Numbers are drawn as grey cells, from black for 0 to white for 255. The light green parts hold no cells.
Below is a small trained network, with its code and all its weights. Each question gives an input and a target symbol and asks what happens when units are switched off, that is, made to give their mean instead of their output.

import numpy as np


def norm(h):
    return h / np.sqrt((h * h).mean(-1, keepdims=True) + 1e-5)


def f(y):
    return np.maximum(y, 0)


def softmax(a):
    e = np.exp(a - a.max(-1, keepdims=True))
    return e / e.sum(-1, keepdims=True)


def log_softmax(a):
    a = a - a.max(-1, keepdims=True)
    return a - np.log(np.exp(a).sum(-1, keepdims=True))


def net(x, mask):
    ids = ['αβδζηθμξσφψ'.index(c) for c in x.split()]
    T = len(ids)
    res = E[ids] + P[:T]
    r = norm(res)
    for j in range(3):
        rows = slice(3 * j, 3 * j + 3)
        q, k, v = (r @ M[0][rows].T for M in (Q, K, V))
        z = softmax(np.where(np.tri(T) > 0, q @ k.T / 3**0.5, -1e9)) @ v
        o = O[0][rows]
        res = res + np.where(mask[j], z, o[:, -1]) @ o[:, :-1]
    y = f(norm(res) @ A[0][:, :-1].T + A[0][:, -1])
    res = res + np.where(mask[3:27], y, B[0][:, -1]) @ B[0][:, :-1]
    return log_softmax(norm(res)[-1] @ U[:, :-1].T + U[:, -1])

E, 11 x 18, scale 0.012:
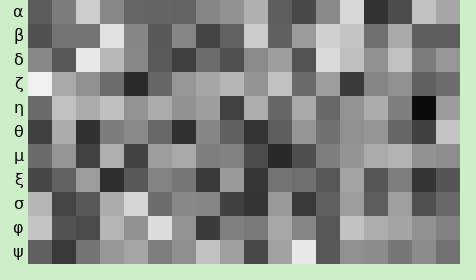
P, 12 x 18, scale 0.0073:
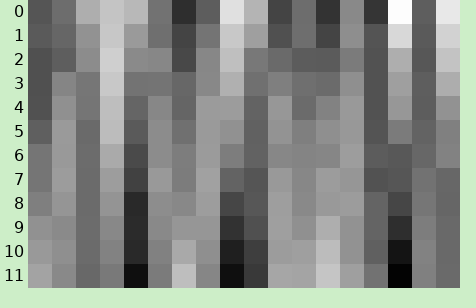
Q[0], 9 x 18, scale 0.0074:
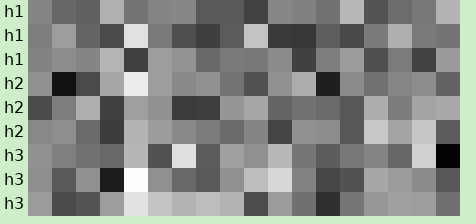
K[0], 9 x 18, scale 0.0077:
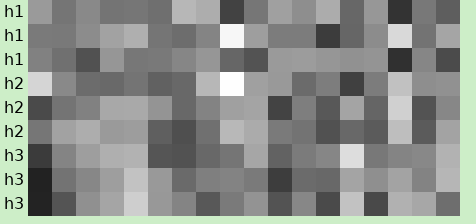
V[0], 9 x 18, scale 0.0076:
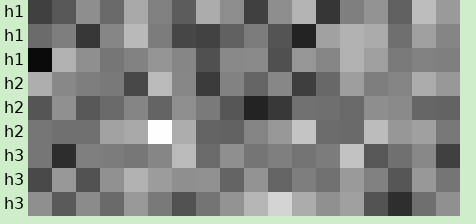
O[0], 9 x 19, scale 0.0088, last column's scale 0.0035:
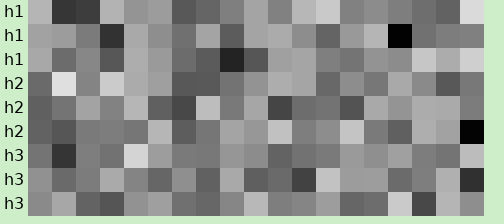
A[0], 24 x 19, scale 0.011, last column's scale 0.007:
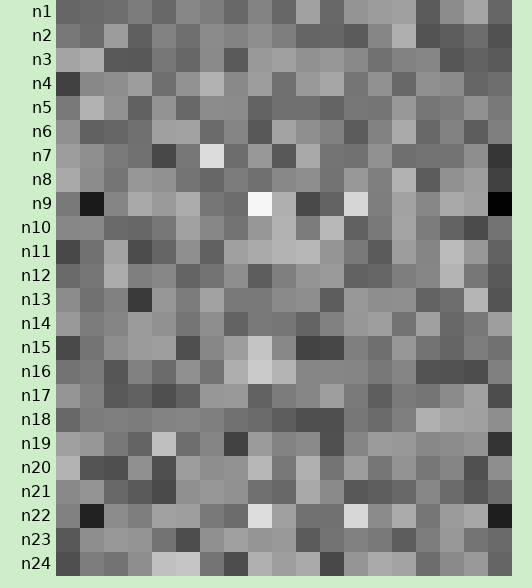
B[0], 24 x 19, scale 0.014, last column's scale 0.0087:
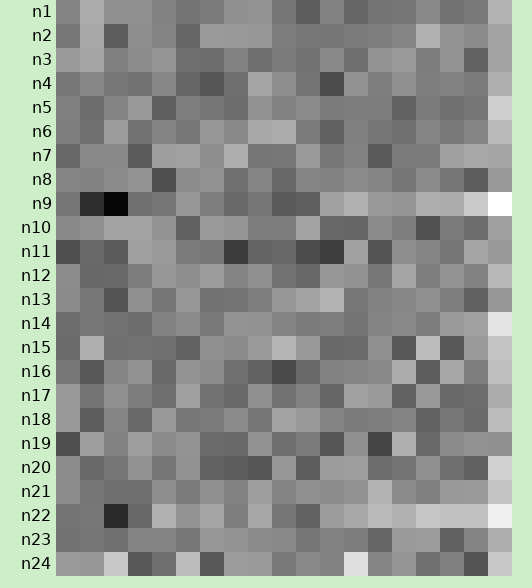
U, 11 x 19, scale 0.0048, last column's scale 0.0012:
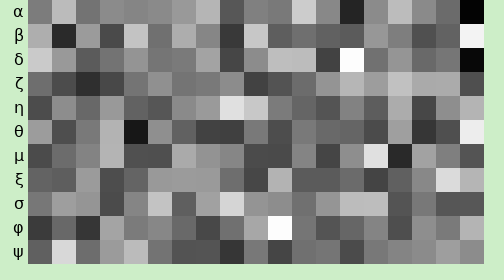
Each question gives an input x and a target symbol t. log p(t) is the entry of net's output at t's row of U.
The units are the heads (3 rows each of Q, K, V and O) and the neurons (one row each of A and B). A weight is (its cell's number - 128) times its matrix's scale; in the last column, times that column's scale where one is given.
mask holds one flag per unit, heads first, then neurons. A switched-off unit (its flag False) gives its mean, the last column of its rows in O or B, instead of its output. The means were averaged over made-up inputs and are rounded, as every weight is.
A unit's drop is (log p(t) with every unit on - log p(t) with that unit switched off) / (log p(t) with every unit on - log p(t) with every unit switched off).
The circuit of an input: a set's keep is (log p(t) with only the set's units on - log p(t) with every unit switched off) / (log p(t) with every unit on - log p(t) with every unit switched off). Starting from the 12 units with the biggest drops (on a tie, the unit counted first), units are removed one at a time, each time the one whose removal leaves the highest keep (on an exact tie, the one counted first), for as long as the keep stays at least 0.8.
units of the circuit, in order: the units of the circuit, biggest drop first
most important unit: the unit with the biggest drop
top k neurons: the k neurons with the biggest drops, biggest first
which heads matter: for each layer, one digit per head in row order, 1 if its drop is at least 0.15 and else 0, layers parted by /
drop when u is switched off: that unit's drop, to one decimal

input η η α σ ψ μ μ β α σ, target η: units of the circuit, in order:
h1, n15
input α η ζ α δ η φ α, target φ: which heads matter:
011
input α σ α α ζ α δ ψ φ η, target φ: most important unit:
h2
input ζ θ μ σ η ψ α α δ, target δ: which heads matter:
011
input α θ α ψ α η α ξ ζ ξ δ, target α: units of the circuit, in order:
h2, h3, n9
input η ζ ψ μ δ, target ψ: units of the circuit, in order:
h3, h2, n11, n9
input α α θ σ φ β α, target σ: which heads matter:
101
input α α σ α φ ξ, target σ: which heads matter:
010
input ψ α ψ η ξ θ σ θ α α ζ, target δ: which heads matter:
000
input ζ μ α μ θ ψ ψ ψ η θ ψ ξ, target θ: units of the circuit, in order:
h1, h3, n22
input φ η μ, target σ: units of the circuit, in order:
h2, h1, n24, n9
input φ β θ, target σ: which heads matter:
010
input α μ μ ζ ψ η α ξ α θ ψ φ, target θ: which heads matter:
110
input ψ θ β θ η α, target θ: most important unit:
h1
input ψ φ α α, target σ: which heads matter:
010
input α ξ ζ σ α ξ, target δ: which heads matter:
001
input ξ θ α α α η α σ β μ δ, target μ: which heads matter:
001
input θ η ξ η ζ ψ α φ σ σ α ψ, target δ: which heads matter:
010
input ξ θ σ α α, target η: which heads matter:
010
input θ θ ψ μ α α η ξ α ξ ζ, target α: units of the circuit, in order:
h2, h3
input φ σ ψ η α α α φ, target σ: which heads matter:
000
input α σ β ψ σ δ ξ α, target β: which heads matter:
110
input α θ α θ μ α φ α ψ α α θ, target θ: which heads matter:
000
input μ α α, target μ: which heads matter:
101
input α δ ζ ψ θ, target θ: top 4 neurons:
n22, n9, n17, n14
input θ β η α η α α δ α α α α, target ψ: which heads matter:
011
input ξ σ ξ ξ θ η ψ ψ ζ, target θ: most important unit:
h3
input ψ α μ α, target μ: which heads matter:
101
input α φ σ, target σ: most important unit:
h2
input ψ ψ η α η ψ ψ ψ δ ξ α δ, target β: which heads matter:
011
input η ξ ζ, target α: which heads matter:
011
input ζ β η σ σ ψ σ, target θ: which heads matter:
110
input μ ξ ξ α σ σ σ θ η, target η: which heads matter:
010
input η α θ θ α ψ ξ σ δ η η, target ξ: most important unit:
h1
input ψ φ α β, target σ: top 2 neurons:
n24, n9
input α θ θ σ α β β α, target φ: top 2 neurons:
n13, n19
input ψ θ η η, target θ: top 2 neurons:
n22, n9
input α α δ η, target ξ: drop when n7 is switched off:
0.2
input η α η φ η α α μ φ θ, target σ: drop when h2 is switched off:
0.1
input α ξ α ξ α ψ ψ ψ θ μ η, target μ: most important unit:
h3
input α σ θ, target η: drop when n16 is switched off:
0.0
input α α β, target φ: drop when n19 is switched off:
0.2
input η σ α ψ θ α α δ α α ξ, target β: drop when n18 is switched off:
0.1
